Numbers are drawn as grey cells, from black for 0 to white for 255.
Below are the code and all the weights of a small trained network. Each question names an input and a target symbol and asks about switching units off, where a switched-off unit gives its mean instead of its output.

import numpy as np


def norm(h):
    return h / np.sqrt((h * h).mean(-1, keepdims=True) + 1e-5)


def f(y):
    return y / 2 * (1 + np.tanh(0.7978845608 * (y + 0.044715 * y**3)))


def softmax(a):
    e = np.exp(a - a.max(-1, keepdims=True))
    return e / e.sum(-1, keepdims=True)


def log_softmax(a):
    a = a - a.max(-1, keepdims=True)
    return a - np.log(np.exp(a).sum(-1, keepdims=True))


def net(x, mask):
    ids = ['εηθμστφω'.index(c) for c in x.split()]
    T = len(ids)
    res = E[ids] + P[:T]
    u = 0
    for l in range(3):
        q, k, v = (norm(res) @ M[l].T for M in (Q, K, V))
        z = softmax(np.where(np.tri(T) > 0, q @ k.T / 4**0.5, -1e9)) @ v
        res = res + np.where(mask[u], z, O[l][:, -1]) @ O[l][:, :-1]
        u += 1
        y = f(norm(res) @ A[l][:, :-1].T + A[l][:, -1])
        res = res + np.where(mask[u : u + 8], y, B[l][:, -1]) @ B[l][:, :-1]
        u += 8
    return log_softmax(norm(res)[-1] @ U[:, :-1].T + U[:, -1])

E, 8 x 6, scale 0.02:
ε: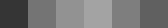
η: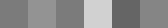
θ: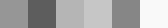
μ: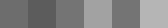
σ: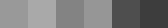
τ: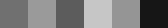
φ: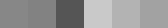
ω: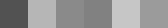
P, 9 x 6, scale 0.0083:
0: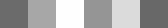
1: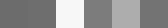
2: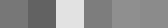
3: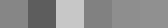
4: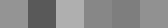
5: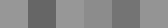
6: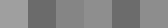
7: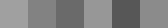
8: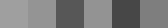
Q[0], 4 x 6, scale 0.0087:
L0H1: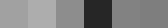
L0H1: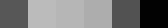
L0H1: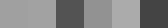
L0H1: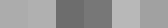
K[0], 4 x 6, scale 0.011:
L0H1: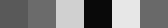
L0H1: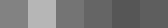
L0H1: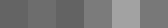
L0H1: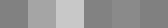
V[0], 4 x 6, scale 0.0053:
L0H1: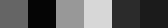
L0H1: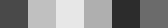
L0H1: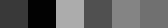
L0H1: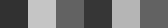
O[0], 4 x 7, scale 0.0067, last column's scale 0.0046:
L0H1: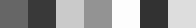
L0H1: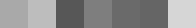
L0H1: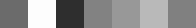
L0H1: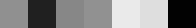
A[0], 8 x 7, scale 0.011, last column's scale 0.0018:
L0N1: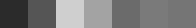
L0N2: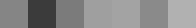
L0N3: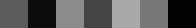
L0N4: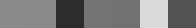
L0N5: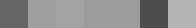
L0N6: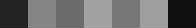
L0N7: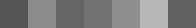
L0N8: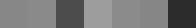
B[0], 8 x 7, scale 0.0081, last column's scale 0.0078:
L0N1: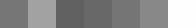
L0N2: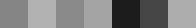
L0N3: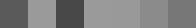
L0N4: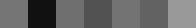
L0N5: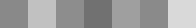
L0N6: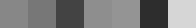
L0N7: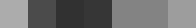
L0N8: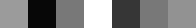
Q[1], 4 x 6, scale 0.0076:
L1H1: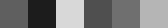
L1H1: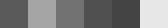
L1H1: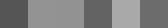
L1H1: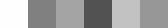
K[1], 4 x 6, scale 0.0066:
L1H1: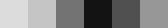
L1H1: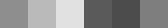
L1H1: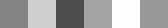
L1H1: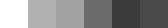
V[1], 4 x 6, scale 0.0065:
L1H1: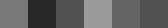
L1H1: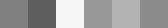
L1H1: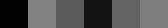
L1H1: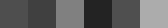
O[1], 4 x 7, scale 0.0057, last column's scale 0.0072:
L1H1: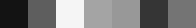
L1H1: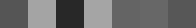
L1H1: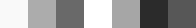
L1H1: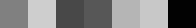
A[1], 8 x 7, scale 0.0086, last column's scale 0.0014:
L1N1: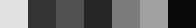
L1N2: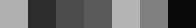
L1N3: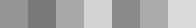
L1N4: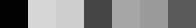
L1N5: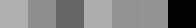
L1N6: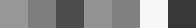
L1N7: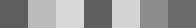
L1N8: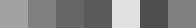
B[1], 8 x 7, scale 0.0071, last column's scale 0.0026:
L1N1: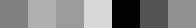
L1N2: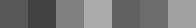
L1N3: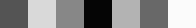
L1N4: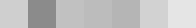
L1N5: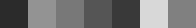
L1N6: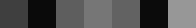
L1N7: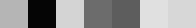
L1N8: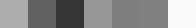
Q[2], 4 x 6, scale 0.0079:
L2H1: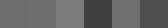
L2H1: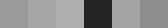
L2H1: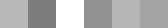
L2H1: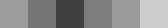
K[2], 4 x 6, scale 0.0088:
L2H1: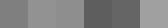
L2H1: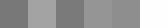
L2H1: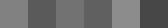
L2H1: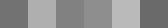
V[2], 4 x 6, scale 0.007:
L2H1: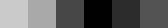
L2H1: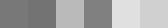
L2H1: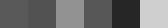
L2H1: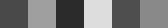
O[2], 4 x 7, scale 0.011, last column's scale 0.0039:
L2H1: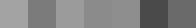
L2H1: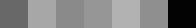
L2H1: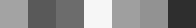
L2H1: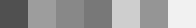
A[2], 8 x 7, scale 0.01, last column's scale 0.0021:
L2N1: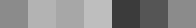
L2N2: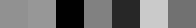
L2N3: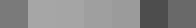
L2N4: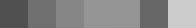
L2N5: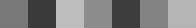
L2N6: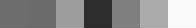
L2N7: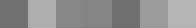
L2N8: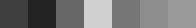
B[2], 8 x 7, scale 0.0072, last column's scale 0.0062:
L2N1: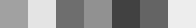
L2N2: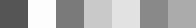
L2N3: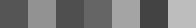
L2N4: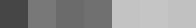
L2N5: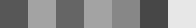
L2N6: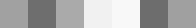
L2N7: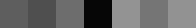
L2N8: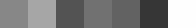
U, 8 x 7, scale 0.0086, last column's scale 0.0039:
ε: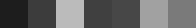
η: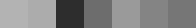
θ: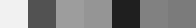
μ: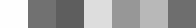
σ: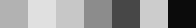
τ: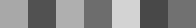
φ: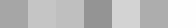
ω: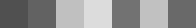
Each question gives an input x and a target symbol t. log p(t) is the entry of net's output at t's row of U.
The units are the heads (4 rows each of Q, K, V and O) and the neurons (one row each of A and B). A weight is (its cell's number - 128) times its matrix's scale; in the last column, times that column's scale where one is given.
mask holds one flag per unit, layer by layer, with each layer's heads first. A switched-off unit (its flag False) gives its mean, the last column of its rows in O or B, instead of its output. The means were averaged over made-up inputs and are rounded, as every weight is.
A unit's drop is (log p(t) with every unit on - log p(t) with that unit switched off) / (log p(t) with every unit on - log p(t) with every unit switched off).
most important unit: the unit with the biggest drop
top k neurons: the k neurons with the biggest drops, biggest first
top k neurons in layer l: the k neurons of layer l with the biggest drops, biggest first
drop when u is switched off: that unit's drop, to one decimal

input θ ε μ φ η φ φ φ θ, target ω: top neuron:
[L0N6]
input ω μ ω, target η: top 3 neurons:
[L0N7, L1N6, L1N1]
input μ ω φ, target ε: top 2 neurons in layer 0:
[L0N8, L0N6]
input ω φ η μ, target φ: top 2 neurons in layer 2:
[L2N2, L2N8]
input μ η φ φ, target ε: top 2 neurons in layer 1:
[L1N7, L1N3]
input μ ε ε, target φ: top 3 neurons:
[L0N5, L1N4, L1N7]
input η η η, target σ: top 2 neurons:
[L0N6, L0N5]
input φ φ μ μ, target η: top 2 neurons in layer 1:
[L1N7, L1N6]
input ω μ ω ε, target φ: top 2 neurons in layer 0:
[L0N5, L0N7]
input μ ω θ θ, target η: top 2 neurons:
[L1N6, L2N8]
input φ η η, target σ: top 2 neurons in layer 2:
[L2N1, L2N2]
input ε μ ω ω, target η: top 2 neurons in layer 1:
[L1N6, L1N2]
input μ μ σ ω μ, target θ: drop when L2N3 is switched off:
0.2
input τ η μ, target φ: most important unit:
L0N1
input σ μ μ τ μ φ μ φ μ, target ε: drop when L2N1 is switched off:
0.1
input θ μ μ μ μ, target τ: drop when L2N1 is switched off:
0.2
